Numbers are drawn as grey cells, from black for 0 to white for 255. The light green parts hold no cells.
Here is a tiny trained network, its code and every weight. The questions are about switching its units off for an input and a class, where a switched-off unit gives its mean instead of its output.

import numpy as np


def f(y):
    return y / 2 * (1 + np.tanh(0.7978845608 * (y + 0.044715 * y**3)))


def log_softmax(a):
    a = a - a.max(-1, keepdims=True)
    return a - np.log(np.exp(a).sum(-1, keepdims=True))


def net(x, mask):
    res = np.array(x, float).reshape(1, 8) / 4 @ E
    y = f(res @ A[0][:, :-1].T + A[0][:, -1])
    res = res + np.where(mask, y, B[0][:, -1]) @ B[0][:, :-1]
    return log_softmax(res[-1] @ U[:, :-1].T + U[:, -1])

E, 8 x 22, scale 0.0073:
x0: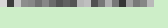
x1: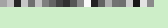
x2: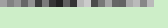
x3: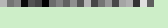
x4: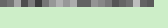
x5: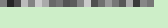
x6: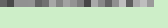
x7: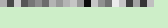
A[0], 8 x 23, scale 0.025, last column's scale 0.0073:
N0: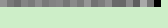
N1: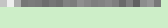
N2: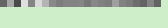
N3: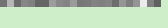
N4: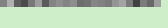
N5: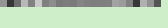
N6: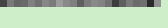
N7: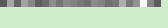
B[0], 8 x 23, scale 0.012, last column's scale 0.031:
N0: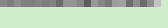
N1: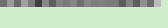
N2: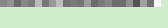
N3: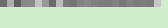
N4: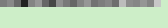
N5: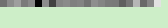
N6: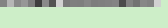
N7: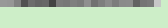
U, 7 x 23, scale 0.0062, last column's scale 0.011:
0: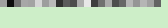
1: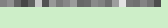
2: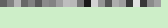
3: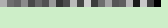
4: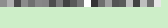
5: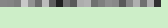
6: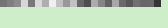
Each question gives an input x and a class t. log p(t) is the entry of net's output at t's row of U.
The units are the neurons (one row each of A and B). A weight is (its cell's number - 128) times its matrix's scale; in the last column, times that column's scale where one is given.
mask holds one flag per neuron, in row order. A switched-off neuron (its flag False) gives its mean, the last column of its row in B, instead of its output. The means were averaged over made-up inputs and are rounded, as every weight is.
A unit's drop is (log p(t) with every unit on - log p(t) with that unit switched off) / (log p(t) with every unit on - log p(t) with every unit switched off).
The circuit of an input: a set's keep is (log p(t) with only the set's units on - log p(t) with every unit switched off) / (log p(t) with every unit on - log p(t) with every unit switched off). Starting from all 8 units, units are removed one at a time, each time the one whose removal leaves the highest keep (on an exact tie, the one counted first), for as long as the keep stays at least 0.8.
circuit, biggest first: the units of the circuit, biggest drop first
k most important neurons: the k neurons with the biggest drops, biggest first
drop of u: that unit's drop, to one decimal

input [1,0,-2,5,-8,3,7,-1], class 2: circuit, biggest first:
N5
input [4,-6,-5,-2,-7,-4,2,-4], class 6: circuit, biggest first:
N5, N4, N7
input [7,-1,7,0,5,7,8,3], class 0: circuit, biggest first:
N6, N1, N7
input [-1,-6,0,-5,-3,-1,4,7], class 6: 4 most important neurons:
N5, N4, N7, N0
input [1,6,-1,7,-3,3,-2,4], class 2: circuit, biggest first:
N5, N0
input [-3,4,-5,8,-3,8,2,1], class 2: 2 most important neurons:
N5, N0
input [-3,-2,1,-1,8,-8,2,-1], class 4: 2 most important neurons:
N5, N0
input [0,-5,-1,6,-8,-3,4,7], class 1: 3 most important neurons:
N5, N4, N6
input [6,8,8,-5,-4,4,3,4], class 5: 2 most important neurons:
N5, N4
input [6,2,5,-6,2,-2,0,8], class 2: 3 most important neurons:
N2, N7, N3
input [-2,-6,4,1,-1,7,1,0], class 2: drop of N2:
1.1
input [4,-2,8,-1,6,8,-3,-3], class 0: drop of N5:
0.3
